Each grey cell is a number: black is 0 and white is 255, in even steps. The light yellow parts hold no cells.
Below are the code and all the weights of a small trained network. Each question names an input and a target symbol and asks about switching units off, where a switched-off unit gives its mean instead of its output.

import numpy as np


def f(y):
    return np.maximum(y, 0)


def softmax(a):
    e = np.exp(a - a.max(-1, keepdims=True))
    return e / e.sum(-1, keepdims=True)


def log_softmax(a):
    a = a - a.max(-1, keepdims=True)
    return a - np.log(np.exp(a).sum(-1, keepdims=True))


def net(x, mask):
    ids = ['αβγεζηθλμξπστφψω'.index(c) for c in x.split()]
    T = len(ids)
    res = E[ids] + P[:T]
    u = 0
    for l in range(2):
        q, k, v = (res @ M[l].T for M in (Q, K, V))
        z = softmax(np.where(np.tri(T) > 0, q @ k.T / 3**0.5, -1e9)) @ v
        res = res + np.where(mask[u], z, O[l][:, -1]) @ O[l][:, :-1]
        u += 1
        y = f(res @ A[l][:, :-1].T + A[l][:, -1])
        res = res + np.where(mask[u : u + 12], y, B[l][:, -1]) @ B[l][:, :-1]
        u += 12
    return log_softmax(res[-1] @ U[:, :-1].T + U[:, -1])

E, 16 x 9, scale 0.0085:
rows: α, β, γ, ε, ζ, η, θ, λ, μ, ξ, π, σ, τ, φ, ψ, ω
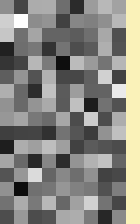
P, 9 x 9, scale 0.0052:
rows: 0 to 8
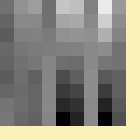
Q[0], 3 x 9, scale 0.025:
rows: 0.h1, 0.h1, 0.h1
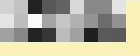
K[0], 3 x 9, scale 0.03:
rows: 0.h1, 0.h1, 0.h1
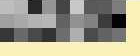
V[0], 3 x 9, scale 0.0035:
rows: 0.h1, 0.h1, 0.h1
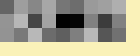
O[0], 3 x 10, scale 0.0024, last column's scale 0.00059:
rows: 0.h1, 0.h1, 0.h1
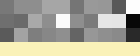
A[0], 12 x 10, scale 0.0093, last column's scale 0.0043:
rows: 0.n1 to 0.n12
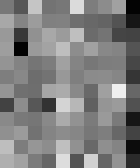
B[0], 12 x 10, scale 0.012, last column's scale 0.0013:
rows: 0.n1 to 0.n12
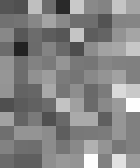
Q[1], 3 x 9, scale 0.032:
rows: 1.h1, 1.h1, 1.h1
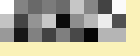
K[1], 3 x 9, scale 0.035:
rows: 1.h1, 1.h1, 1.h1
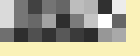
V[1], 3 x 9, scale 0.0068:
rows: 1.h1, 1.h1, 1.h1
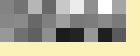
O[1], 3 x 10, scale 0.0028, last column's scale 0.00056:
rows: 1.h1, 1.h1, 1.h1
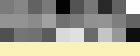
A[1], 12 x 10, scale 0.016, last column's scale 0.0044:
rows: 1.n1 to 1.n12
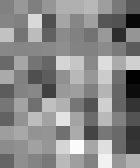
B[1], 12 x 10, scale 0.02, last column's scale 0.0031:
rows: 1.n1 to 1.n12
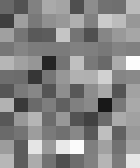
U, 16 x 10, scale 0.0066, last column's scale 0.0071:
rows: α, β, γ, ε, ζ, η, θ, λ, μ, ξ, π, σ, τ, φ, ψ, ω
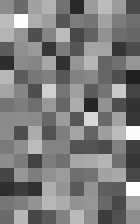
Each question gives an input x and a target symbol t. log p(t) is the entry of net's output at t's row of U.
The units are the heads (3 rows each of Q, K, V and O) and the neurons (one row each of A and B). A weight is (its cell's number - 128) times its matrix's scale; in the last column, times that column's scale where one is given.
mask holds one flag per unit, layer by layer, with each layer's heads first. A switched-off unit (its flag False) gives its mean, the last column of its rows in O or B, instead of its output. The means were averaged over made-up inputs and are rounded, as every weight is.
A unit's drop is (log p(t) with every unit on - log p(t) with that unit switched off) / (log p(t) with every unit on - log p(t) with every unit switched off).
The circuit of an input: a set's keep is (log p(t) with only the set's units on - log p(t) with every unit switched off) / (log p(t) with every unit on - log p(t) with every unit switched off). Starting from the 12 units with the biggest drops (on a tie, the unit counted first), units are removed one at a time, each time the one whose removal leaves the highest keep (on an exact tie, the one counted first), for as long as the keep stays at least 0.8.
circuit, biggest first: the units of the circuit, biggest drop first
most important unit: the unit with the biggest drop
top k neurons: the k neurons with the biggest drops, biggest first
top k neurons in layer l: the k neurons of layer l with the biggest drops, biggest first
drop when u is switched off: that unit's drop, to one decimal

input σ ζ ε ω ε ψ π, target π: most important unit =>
1.h1
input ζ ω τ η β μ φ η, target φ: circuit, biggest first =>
[1.n5 1.n12]
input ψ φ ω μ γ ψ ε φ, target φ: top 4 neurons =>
[1.n5 0.n4 1.n12 1.n11]
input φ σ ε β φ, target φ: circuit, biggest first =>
[1.n5 0.n4]
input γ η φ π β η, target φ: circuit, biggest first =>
[1.n5 1.n8]
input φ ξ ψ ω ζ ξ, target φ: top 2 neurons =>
[0.n8 1.n5]
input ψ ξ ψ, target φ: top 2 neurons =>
[1.n5 1.n1]
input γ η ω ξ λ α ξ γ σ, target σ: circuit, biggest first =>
[1.h1 1.n6]
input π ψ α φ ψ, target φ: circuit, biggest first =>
[1.n5 1.n1]
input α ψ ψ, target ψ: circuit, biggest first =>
[1.n11 1.n1]
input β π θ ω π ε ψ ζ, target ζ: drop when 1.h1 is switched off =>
0.2
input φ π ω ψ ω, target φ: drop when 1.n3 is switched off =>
0.0
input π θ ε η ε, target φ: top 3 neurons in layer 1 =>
[1.n5 1.n12 1.n11]
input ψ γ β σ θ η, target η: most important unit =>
1.n8
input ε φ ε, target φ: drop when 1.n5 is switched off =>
0.5
